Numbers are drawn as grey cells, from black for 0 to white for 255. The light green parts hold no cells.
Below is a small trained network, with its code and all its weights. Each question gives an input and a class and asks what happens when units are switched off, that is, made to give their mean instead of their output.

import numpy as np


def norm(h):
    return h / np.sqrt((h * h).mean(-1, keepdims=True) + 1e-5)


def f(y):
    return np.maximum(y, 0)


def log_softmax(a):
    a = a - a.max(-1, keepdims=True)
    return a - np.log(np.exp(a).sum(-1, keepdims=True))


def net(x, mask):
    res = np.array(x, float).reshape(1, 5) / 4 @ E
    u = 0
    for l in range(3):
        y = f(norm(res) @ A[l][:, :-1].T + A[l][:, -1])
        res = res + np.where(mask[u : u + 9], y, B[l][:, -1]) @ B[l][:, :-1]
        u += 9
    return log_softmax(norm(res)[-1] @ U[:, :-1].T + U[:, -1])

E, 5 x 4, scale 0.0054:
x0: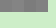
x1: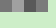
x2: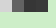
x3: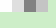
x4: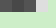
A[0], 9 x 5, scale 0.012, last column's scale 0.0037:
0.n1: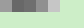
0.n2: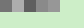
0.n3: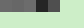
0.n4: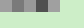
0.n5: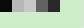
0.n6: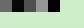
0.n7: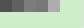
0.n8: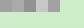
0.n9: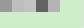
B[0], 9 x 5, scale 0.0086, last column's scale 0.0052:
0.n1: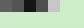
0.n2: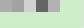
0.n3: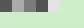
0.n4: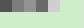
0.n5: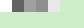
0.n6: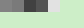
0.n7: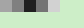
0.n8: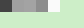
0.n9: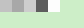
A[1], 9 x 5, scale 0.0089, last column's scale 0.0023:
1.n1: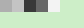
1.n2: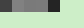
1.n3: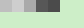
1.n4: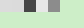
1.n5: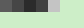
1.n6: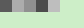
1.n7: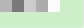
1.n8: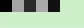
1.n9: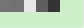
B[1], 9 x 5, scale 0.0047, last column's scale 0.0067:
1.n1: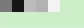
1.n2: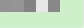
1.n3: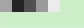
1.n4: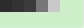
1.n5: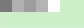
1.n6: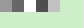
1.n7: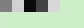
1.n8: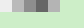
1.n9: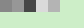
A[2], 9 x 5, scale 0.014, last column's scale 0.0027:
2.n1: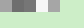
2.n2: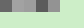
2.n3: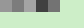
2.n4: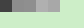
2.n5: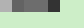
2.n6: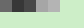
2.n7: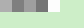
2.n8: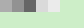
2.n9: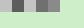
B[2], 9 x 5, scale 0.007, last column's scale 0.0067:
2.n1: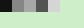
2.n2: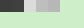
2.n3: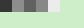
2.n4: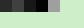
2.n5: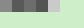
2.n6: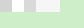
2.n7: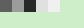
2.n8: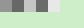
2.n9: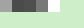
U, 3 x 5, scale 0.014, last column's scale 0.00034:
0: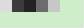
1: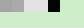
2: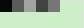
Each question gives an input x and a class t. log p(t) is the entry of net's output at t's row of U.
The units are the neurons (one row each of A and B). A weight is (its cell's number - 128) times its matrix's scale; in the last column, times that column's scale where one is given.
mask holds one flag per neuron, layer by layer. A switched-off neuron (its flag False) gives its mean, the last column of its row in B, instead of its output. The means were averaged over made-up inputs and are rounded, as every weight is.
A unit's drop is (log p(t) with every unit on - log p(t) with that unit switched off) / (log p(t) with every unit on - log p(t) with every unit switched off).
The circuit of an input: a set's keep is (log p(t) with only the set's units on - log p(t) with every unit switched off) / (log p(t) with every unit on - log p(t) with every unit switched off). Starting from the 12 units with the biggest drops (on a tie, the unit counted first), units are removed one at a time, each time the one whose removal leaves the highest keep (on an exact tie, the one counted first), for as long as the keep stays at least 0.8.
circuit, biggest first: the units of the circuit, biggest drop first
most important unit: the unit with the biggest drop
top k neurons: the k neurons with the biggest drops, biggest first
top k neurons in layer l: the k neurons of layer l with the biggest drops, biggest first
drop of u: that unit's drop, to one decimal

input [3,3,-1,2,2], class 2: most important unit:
0.n8
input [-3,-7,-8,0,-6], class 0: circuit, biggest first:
[0.n5; 2.n9]
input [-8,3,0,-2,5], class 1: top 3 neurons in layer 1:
[1.n5; 1.n7; 1.n1]
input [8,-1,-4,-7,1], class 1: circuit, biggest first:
[2.n6; 0.n7]
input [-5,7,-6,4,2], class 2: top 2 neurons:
[2.n4; 2.n6]
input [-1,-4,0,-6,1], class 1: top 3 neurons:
[2.n6; 0.n9; 1.n5]
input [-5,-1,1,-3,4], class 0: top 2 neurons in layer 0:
[0.n6; 0.n7]
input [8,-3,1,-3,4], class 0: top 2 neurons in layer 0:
[0.n6; 0.n7]
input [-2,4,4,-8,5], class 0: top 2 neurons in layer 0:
[0.n6; 0.n7]
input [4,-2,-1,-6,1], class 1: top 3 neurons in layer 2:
[2.n6; 2.n9; 2.n4]
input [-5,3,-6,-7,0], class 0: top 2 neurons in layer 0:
[0.n5; 0.n1]
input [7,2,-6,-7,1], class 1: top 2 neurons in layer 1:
[1.n6; 1.n8]
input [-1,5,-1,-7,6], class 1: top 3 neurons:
[2.n6; 1.n5; 1.n7]
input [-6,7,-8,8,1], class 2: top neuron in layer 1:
[1.n4]
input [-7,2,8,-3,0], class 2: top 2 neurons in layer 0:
[0.n3; 0.n5]
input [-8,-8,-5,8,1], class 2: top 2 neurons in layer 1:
[1.n4; 1.n8]
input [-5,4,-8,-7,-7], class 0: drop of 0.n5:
0.9
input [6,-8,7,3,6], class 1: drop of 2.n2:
0.0
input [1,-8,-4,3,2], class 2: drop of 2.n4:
0.1
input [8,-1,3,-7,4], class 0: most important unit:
0.n6
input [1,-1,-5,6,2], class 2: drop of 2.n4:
0.2
